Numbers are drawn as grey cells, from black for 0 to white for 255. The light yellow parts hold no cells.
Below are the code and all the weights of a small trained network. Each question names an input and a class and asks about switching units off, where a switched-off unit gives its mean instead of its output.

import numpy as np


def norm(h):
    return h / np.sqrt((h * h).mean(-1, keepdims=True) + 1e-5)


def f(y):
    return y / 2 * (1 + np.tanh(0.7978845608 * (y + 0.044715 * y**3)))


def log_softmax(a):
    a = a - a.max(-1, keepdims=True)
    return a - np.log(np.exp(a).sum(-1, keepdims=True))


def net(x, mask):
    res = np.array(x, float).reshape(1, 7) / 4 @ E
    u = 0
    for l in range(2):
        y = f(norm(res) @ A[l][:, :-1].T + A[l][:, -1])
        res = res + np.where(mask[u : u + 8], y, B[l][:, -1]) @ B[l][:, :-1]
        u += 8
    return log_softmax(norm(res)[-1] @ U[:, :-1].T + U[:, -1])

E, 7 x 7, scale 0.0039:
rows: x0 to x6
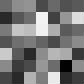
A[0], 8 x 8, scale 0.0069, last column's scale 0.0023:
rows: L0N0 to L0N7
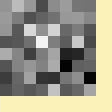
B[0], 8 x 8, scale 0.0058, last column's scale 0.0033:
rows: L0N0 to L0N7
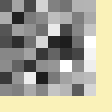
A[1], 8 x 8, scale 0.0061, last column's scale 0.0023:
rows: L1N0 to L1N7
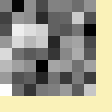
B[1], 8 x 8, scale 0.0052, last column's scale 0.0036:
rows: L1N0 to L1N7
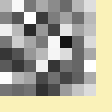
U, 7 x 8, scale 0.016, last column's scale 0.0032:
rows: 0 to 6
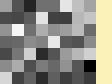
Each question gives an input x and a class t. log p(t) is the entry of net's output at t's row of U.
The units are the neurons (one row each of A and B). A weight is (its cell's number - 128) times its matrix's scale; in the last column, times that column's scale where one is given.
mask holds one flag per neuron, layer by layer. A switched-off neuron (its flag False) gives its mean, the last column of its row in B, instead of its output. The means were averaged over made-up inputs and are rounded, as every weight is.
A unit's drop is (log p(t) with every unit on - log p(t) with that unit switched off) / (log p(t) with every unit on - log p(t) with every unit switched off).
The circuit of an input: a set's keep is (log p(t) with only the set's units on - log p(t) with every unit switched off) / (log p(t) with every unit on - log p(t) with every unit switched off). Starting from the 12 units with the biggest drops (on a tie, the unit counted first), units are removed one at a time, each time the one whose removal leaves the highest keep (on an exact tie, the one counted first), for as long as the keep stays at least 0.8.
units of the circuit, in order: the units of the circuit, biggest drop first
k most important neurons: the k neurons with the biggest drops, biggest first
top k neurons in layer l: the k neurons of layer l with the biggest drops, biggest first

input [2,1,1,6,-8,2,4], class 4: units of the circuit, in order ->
[L0N6]
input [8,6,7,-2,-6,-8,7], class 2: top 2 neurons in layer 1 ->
[L1N2; L1N5]
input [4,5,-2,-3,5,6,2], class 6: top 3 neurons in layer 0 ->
[L0N4; L0N0; L0N7]
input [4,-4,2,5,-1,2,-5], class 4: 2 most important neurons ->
[L1N1; L0N6]
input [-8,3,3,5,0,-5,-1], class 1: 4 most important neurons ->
[L0N3; L1N0; L0N6; L0N7]
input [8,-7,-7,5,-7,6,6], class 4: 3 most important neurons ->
[L0N6; L1N1; L0N3]
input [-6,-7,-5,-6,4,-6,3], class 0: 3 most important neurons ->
[L1N7; L1N3; L0N0]
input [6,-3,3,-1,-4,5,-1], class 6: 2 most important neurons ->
[L0N4; L1N6]
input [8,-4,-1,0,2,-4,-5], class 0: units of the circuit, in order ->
[L0N1; L1N7; L1N0; L0N0]
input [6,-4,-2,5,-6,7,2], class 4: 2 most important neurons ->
[L0N6; L1N1]
